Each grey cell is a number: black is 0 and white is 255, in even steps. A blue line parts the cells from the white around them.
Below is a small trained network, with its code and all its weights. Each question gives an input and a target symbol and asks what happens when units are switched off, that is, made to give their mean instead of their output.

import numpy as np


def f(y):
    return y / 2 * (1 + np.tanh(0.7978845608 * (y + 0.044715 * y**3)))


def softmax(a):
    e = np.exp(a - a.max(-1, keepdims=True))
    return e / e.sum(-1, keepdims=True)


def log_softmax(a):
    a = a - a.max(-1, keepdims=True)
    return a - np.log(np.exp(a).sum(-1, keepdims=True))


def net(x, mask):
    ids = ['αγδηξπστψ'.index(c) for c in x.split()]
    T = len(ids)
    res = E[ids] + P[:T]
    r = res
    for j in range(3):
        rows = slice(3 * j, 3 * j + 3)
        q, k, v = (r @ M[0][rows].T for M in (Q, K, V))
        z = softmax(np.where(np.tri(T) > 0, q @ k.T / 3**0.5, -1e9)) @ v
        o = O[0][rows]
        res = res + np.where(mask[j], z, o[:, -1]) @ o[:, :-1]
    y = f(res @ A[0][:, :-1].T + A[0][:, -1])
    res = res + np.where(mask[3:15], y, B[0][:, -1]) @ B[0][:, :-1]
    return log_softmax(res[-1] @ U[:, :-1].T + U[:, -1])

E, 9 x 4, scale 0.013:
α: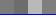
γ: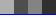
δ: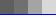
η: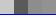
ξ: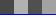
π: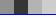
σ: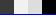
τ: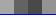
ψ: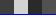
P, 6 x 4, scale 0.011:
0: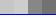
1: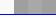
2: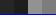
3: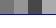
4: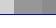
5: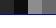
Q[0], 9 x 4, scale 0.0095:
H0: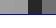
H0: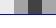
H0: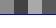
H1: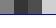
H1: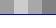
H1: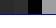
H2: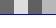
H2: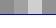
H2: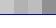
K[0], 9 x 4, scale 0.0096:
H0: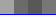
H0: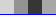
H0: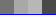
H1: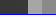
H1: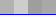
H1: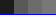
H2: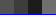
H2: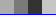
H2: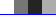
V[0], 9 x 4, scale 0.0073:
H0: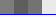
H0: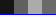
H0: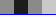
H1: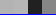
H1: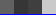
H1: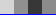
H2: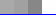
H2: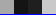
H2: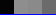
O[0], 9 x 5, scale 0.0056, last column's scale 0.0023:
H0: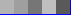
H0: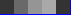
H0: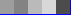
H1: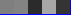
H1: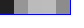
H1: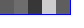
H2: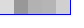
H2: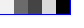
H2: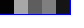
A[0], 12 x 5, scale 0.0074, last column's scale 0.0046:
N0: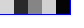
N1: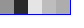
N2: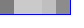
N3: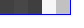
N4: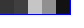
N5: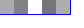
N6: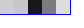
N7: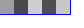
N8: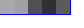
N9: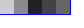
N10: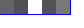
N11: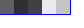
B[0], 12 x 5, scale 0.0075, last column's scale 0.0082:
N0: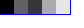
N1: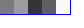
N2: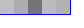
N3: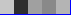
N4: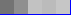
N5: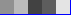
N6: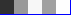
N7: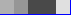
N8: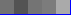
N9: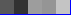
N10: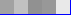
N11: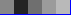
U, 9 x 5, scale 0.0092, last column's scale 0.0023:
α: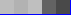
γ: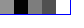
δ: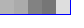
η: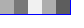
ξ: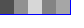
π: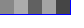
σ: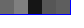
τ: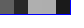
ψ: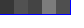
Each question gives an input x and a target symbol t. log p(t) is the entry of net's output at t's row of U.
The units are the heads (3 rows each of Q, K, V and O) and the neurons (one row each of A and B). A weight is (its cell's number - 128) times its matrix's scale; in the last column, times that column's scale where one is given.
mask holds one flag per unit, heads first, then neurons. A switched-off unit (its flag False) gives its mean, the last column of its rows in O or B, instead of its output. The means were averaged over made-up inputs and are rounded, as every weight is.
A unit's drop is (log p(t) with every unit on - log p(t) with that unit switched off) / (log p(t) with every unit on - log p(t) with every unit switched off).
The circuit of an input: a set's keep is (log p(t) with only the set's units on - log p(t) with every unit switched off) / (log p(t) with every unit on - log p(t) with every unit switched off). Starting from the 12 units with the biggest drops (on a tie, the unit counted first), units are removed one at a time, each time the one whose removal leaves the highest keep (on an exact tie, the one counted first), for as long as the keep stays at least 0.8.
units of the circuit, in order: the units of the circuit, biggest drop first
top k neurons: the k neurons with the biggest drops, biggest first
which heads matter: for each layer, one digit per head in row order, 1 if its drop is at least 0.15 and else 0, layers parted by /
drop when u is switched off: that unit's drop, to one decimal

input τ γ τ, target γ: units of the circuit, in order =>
N3; H2; N11
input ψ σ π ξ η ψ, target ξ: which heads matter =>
011
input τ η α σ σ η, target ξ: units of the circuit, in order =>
H2; H1
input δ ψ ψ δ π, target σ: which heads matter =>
000
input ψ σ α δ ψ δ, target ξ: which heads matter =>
011
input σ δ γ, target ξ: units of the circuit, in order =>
H2; N10
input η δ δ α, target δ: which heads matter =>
010
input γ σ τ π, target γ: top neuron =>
N6
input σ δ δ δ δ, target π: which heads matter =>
101
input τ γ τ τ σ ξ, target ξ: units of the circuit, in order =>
H2; H1; N4
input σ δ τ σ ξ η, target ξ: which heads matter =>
001
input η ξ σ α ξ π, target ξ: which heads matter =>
011
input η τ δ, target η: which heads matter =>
110
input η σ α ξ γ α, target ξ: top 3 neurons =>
N4; N2; N3
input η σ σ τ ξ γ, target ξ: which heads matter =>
101
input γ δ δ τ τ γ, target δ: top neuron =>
N10
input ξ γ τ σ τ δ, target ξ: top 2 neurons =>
N4; N10
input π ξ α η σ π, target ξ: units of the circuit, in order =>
H2; H1
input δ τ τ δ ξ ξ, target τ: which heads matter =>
111
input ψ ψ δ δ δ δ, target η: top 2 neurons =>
N4; N3
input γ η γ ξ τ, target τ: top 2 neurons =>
N6; N0
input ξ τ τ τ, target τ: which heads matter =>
001
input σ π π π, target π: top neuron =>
N1
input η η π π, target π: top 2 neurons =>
N2; N0
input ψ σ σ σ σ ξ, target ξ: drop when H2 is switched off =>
0.4
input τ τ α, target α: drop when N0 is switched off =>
0.2
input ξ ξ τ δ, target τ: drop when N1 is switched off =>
0.0
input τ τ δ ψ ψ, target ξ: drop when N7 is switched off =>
0.1
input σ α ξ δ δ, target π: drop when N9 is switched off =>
0.1
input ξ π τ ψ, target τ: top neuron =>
N3
